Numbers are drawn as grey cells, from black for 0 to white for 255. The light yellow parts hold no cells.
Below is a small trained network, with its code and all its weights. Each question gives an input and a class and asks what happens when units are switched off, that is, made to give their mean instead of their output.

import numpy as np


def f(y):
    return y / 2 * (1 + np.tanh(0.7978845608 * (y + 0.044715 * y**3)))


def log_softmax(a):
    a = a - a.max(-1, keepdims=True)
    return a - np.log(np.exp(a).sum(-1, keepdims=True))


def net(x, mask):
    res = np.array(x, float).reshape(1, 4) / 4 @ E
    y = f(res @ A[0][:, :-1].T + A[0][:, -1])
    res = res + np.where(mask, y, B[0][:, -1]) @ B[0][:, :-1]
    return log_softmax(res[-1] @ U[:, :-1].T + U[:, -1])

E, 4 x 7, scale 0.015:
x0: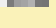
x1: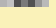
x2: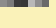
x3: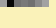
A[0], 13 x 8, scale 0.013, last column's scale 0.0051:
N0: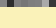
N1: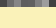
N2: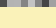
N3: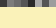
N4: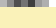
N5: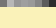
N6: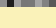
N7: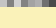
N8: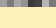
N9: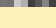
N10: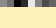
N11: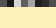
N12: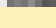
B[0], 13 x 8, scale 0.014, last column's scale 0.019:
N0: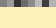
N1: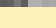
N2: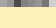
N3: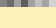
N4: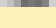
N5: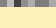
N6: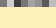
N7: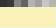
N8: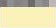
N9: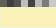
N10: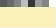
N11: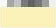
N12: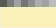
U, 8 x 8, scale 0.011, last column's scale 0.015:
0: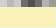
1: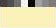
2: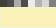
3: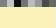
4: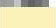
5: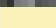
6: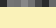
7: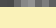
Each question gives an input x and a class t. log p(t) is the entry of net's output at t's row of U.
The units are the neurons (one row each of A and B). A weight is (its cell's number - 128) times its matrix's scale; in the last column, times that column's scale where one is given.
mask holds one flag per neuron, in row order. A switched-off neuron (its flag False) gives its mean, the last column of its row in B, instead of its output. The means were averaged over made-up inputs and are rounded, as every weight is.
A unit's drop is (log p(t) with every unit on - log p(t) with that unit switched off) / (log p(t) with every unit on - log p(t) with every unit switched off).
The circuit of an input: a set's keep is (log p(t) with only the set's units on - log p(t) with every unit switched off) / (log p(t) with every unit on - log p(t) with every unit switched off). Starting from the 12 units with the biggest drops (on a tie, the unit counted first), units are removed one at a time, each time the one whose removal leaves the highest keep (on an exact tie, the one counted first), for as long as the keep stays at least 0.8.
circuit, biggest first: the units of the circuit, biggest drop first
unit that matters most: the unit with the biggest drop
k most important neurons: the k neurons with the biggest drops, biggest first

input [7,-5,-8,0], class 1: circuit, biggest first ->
(N9)
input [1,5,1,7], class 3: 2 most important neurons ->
(N11 N0)
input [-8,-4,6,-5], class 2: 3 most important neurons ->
(N3 N1 N9)
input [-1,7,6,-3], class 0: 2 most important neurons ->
(N4 N9)
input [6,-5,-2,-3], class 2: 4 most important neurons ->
(N7 N4 N12 N10)
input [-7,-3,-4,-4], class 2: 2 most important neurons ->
(N3 N10)
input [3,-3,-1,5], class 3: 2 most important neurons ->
(N6 N0)
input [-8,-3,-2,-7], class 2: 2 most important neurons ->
(N3 N1)
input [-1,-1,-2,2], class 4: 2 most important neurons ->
(N10 N7)
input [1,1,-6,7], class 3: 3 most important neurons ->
(N6 N10 N0)
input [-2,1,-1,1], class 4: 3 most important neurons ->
(N7 N10 N11)
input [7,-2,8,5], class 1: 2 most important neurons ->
(N10 N3)
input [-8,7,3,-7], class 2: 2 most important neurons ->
(N3 N11)
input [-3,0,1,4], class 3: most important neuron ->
(N7)
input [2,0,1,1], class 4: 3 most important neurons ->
(N9 N3 N1)
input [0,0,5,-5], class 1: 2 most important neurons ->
(N10 N6)
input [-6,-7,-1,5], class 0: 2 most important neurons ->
(N11 N7)
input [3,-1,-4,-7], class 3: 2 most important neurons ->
(N10 N5)
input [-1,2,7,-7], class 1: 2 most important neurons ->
(N10 N6)
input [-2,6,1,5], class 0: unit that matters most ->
N4
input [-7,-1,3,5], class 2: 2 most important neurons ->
(N3 N1)
